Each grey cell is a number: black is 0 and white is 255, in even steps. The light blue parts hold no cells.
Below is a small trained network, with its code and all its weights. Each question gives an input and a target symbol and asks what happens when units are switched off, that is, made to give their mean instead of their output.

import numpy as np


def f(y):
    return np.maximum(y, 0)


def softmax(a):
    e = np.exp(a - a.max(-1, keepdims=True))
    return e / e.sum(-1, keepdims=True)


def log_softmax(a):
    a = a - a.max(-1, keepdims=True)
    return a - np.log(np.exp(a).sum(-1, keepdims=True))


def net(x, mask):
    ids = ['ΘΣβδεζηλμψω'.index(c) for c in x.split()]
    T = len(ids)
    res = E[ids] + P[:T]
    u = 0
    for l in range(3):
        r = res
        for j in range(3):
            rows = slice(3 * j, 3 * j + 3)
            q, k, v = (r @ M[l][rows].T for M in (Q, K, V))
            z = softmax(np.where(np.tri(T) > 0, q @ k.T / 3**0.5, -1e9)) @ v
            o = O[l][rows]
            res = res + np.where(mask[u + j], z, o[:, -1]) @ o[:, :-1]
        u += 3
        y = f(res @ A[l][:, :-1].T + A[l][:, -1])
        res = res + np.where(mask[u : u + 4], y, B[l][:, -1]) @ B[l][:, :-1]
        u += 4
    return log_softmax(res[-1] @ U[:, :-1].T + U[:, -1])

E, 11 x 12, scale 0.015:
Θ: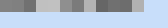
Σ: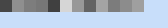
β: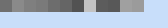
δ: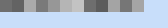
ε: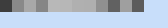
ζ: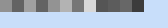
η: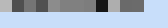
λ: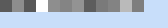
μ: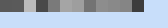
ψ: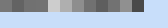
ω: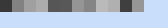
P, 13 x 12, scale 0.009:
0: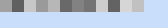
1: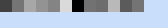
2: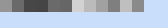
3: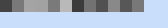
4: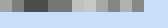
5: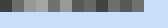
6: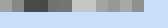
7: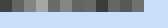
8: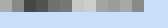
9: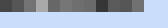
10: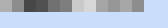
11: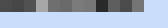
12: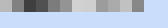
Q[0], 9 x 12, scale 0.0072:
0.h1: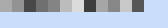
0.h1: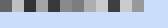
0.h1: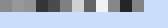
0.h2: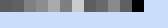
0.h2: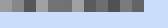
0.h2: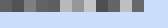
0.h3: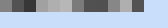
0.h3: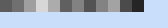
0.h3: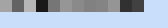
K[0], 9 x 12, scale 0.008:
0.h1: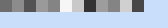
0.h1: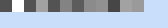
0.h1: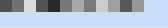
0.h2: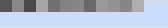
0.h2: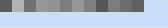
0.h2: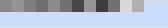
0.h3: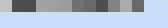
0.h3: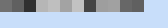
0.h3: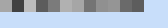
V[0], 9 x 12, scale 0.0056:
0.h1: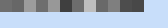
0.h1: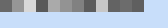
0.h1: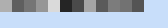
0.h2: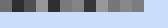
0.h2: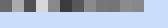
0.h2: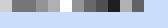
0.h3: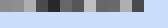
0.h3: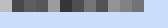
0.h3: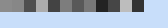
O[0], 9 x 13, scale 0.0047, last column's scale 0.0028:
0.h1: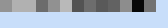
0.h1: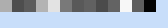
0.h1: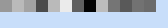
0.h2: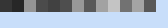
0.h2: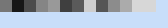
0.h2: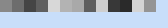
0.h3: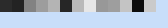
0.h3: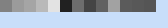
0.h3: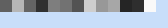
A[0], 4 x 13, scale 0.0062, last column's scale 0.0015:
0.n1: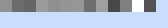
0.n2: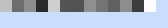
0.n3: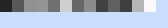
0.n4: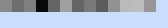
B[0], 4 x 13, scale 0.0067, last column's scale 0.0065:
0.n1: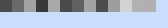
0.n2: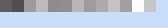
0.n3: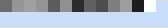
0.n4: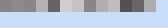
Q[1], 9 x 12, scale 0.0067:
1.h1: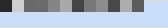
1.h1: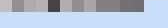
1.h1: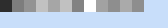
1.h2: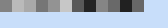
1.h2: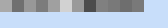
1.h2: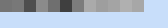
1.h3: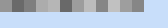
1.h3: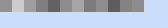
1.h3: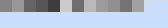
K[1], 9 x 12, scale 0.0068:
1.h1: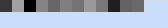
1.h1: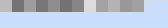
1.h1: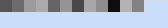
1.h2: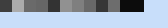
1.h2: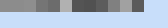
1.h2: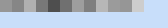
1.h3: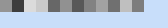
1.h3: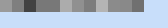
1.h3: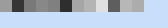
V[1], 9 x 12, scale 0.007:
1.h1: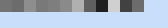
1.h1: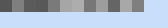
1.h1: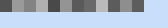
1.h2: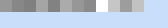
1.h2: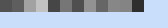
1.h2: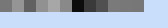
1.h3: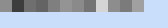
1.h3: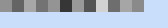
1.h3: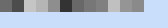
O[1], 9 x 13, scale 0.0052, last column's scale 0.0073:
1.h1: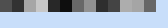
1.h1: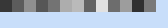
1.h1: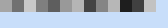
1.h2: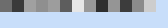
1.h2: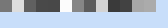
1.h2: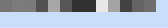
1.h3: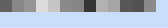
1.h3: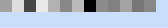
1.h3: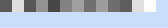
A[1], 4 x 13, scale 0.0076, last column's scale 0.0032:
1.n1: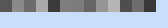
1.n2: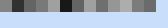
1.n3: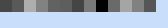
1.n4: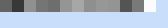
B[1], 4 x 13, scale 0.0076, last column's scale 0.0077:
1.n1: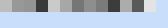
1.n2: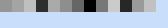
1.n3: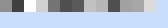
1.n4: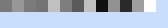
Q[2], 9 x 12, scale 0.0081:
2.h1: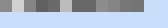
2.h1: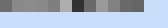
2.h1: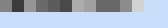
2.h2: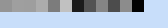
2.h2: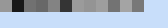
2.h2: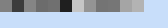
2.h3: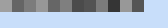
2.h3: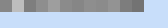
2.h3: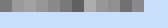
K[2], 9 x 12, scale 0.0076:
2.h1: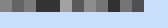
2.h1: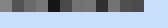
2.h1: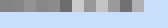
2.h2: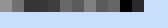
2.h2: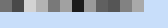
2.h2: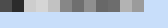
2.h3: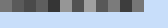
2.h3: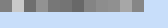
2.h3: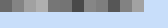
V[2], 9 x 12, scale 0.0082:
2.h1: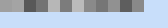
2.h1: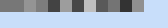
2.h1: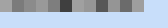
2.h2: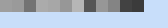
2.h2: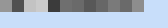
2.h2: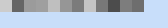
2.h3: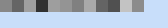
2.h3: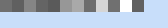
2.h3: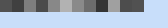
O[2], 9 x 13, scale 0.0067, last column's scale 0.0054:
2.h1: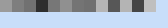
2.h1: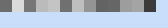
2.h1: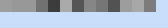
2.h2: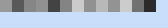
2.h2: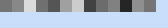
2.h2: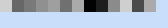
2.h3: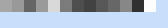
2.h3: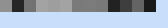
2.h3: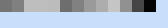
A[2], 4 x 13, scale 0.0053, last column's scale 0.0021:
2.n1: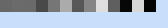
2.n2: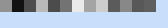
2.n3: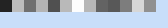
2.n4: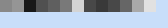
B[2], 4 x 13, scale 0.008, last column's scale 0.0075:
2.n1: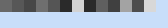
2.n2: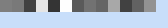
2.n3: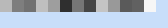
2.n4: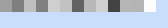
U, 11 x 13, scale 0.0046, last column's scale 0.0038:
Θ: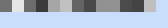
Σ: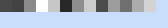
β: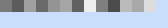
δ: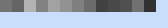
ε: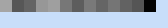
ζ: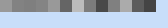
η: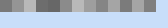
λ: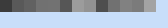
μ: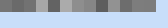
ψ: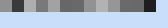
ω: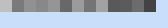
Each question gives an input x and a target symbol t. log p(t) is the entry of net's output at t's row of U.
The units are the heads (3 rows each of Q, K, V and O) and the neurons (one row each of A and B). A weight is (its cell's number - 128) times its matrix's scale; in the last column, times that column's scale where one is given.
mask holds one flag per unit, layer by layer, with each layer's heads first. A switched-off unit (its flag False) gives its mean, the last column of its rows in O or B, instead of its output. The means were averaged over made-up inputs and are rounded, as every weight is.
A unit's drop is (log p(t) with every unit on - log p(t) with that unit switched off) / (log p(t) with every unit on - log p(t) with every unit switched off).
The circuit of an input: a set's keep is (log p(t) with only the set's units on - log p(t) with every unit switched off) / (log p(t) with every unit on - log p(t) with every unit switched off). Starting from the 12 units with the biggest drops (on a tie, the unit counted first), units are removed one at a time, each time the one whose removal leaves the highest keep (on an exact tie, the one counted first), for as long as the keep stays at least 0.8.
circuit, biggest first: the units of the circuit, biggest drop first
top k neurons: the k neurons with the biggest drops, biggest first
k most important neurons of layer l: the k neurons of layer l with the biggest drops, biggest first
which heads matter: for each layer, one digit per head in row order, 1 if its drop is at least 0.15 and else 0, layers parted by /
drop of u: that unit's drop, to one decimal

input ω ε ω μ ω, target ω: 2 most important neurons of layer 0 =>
[0.n3, 0.n1]
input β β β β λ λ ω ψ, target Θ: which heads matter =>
001 / 010 / 000
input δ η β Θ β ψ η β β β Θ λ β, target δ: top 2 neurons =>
[0.n1, 1.n3]
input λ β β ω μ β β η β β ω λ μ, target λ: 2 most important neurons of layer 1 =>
[1.n4, 1.n1]
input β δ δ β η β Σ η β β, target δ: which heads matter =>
001 / 001 / 010
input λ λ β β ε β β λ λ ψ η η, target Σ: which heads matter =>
101 / 111 / 100
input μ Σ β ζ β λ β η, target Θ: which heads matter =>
100 / 010 / 000
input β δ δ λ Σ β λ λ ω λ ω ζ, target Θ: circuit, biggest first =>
[1.h2, 0.h1]
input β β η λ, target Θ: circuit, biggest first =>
[1.h2, 0.h3]
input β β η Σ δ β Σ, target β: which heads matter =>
100 / 101 / 111
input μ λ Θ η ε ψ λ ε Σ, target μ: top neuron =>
[2.n2]
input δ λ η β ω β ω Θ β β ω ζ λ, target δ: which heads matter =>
001 / 110 / 011
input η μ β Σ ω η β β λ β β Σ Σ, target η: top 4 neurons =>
[0.n2, 1.n2, 0.n3, 1.n1]
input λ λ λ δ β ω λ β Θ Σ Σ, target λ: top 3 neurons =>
[0.n1, 2.n1, 1.n4]
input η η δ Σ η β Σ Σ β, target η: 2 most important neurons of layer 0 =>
[0.n2, 0.n3]
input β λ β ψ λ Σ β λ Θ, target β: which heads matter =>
001 / 101 / 111
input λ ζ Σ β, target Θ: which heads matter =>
110 / 010 / 000
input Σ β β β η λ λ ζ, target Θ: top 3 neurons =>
[0.n3, 1.n3, 1.n1]
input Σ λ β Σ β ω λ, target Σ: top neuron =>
[0.n1]
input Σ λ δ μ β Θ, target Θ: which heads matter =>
100 / 010 / 000
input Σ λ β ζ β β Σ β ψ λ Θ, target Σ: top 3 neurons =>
[0.n1, 1.n1, 0.n4]
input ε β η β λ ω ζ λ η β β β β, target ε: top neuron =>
[0.n1]
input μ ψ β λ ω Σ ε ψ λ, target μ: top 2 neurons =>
[2.n2, 0.n3]
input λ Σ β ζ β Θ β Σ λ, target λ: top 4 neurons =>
[0.n1, 2.n1, 1.n4, 1.n1]
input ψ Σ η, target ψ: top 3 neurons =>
[1.n2, 0.n2, 0.n3]
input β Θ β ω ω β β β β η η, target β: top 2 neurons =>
[2.n4, 0.n3]
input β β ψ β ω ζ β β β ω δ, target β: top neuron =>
[2.n4]
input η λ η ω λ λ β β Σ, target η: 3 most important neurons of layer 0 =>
[0.n2, 0.n3, 0.n1]
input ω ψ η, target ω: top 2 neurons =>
[2.n3, 0.n2]
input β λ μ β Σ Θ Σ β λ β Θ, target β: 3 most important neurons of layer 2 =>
[2.n4, 2.n3, 2.n1]
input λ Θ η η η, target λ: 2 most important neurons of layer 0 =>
[0.n1, 0.n2]
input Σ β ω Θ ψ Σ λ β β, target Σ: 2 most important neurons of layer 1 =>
[1.n1, 1.n4]
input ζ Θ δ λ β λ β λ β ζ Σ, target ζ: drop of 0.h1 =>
0.1
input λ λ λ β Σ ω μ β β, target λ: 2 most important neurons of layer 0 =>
[0.n1, 0.n3]
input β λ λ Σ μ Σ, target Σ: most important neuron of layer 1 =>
[1.n3]
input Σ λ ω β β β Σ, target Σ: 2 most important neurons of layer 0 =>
[0.n1, 0.n4]
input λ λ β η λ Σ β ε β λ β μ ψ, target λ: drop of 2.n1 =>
0.6
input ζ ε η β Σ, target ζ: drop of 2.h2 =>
0.6
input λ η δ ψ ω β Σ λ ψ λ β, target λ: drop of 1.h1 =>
0.2
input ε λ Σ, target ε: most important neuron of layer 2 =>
[2.n2]
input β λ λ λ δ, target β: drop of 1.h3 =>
0.2
